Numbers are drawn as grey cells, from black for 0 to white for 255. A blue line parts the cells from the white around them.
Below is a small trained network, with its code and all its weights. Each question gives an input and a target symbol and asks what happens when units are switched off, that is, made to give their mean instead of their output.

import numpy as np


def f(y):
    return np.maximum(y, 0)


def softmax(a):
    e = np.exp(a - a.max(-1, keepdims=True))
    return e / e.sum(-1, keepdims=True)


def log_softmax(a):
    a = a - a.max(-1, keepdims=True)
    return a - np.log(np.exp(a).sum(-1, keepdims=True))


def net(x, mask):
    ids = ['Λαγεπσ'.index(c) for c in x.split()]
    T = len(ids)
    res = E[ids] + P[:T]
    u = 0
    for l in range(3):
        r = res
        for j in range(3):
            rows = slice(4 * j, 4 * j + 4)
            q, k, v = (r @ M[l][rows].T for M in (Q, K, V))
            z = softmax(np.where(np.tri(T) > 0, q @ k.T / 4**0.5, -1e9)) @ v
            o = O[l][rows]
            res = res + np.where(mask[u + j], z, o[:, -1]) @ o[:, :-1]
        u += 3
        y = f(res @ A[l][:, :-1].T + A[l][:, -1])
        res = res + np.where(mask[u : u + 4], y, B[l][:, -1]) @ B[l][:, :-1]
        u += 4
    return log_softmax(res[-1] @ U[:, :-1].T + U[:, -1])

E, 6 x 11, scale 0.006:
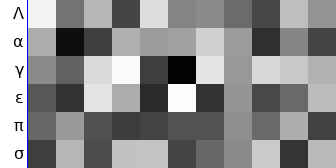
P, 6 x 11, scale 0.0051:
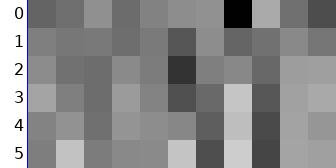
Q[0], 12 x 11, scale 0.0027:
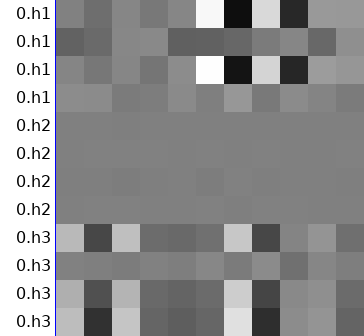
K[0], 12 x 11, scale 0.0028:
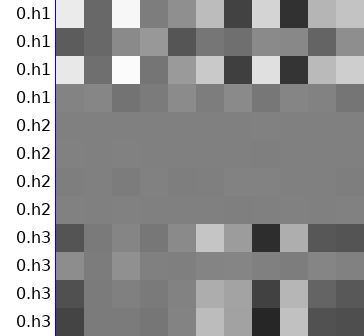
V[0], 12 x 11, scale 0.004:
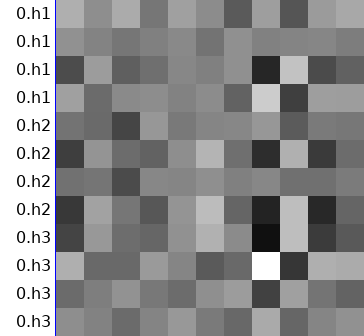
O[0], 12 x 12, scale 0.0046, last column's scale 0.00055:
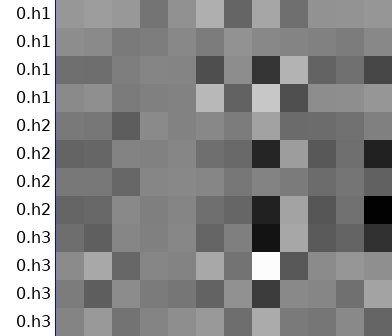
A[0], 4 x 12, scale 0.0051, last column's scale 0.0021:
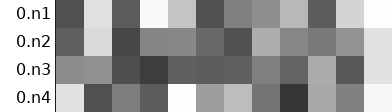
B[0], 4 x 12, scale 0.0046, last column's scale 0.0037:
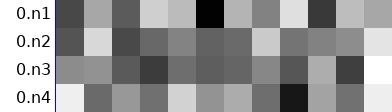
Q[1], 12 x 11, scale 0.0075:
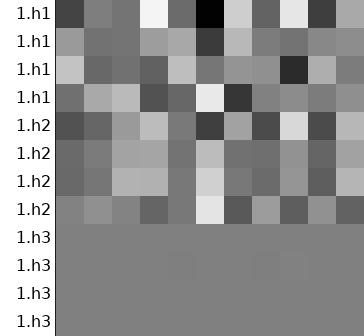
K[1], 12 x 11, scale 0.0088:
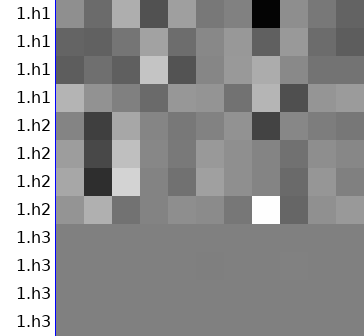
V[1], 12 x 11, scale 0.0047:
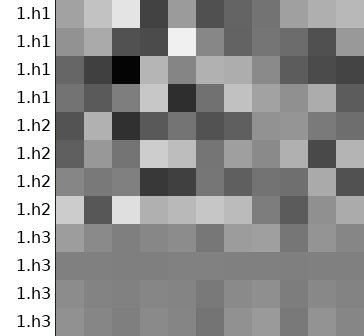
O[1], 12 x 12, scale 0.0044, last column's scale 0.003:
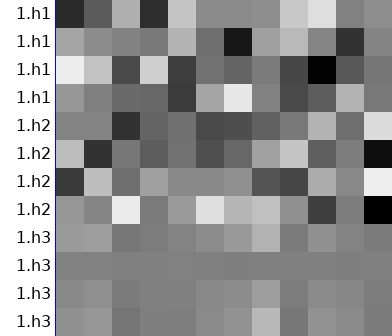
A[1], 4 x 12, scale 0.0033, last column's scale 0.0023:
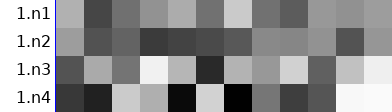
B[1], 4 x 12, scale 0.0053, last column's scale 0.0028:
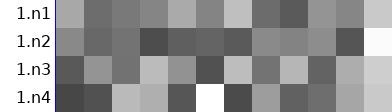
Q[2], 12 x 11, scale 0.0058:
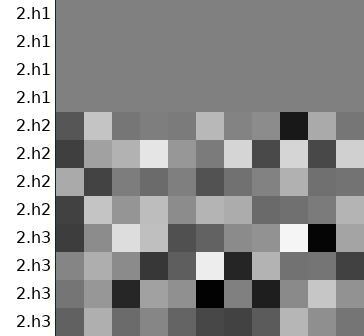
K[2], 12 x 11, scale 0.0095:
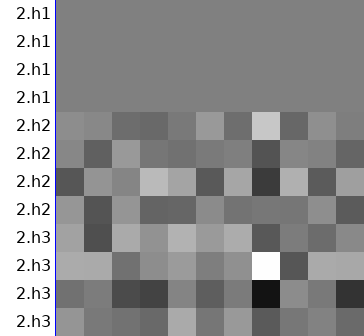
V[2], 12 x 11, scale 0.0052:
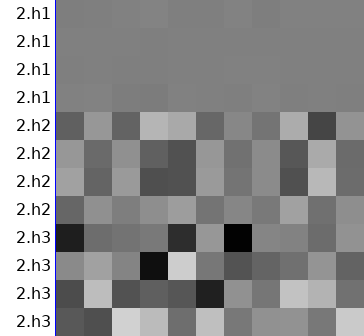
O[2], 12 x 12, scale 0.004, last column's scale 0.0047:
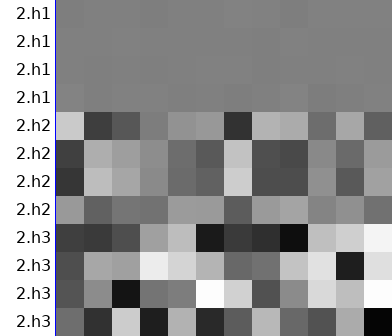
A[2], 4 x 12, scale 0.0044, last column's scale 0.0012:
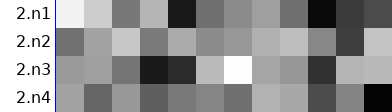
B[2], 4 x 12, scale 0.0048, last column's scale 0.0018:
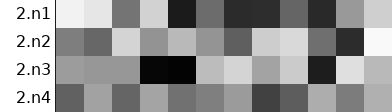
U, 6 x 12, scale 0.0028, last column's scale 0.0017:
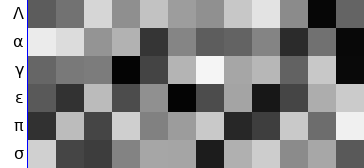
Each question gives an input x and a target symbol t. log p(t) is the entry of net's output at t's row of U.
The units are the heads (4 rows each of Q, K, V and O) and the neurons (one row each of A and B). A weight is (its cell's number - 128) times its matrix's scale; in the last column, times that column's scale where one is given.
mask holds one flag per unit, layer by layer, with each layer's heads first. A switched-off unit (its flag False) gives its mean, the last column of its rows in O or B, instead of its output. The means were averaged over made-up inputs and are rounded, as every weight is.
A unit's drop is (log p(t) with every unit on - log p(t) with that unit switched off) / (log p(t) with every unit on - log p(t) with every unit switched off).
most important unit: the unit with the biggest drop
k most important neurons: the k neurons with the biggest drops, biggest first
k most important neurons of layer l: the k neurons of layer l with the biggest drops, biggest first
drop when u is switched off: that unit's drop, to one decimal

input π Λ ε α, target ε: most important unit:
2.h3
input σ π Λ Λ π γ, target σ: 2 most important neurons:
0.n1, 1.n3
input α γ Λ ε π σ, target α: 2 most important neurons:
0.n1, 2.n1
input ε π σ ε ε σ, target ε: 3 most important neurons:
0.n1, 1.n4, 0.n3
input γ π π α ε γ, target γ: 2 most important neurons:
2.n3, 0.n1
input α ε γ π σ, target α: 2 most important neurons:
2.n1, 0.n1
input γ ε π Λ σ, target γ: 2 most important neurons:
0.n1, 2.n3
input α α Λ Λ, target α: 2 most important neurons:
2.n1, 0.n4
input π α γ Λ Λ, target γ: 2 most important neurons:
0.n4, 2.n3
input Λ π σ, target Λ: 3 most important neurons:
2.n2, 0.n4, 0.n1
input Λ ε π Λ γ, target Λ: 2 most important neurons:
0.n1, 2.n2
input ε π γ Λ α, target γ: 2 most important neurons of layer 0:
0.n4, 0.n1
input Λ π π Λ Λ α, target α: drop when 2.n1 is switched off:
0.4
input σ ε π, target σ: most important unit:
2.h2
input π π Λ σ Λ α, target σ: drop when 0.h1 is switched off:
0.0
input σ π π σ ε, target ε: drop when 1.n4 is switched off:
0.3
